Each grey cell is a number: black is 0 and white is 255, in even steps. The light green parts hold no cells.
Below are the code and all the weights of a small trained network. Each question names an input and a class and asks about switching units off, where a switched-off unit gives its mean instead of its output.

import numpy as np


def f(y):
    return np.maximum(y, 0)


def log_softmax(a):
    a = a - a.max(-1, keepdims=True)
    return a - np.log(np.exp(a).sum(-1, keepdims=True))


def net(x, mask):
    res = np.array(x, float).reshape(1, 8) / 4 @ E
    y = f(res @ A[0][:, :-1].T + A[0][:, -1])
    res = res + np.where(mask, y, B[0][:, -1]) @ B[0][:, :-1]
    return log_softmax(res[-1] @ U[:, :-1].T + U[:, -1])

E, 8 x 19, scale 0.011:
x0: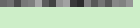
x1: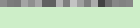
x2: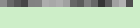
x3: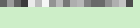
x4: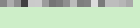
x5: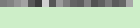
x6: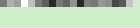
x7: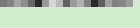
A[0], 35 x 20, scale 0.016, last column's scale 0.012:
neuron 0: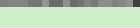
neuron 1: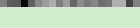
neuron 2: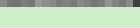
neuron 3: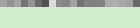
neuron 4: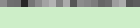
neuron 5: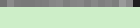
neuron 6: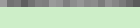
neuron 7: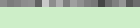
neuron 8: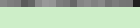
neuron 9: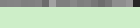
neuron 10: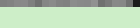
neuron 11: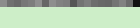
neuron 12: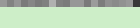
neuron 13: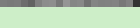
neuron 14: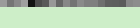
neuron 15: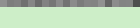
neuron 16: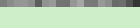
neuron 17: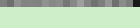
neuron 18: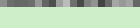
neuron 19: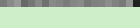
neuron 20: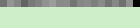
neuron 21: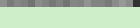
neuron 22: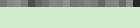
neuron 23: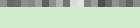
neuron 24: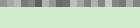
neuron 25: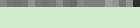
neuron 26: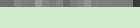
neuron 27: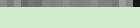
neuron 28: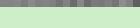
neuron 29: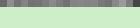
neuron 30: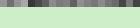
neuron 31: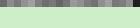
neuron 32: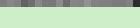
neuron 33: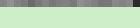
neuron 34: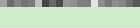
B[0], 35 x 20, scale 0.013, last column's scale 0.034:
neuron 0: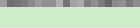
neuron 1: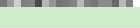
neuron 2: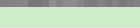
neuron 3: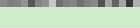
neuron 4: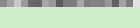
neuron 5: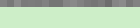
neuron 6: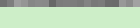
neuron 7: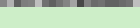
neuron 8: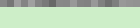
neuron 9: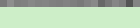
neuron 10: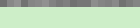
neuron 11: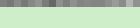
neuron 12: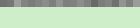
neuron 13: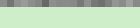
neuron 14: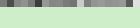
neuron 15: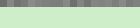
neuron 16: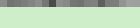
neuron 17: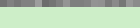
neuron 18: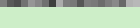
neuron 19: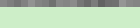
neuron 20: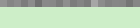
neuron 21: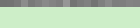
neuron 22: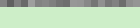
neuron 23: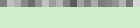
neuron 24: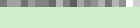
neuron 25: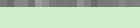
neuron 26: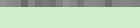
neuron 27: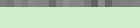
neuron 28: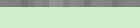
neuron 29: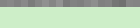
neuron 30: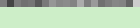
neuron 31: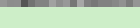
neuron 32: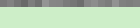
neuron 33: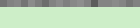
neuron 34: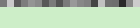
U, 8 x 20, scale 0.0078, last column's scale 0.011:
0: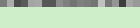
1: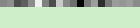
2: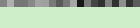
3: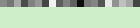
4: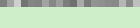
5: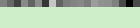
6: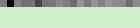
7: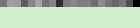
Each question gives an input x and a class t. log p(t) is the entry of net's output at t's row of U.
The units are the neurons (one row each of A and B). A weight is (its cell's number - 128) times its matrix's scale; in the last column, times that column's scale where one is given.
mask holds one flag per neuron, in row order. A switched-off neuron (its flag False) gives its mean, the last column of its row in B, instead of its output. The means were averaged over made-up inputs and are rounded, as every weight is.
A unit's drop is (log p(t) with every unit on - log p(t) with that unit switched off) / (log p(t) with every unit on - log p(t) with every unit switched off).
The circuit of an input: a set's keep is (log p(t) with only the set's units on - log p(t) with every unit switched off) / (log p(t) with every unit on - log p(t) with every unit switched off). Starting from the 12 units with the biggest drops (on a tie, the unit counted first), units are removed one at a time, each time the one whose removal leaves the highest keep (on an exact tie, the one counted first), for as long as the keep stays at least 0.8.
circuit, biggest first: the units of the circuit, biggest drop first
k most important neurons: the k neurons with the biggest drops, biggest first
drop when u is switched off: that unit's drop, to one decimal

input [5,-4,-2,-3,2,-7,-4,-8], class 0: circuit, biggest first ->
neuron 34
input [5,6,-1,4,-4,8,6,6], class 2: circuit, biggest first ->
neuron 24; neuron 7
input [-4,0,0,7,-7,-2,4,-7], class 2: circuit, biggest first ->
neuron 24; neuron 1; neuron 14
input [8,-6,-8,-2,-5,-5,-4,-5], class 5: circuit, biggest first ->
neuron 24; neuron 1
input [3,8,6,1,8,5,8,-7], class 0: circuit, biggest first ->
neuron 34; neuron 23
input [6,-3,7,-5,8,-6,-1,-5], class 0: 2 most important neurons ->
neuron 34; neuron 18
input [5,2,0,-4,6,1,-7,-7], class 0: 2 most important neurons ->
neuron 34; neuron 18
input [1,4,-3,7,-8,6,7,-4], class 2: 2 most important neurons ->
neuron 24; neuron 18
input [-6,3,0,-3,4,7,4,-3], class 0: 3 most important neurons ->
neuron 1; neuron 4; neuron 23
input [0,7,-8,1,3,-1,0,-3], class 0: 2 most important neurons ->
neuron 34; neuron 1
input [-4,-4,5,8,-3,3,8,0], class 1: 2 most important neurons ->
neuron 1; neuron 4
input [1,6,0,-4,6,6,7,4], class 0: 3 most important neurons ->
neuron 1; neuron 4; neuron 23
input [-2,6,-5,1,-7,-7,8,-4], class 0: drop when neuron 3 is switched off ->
0.1
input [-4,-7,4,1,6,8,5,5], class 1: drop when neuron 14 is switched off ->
0.2
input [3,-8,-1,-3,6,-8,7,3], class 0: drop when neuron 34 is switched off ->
0.2
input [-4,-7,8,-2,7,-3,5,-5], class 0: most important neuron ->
neuron 34
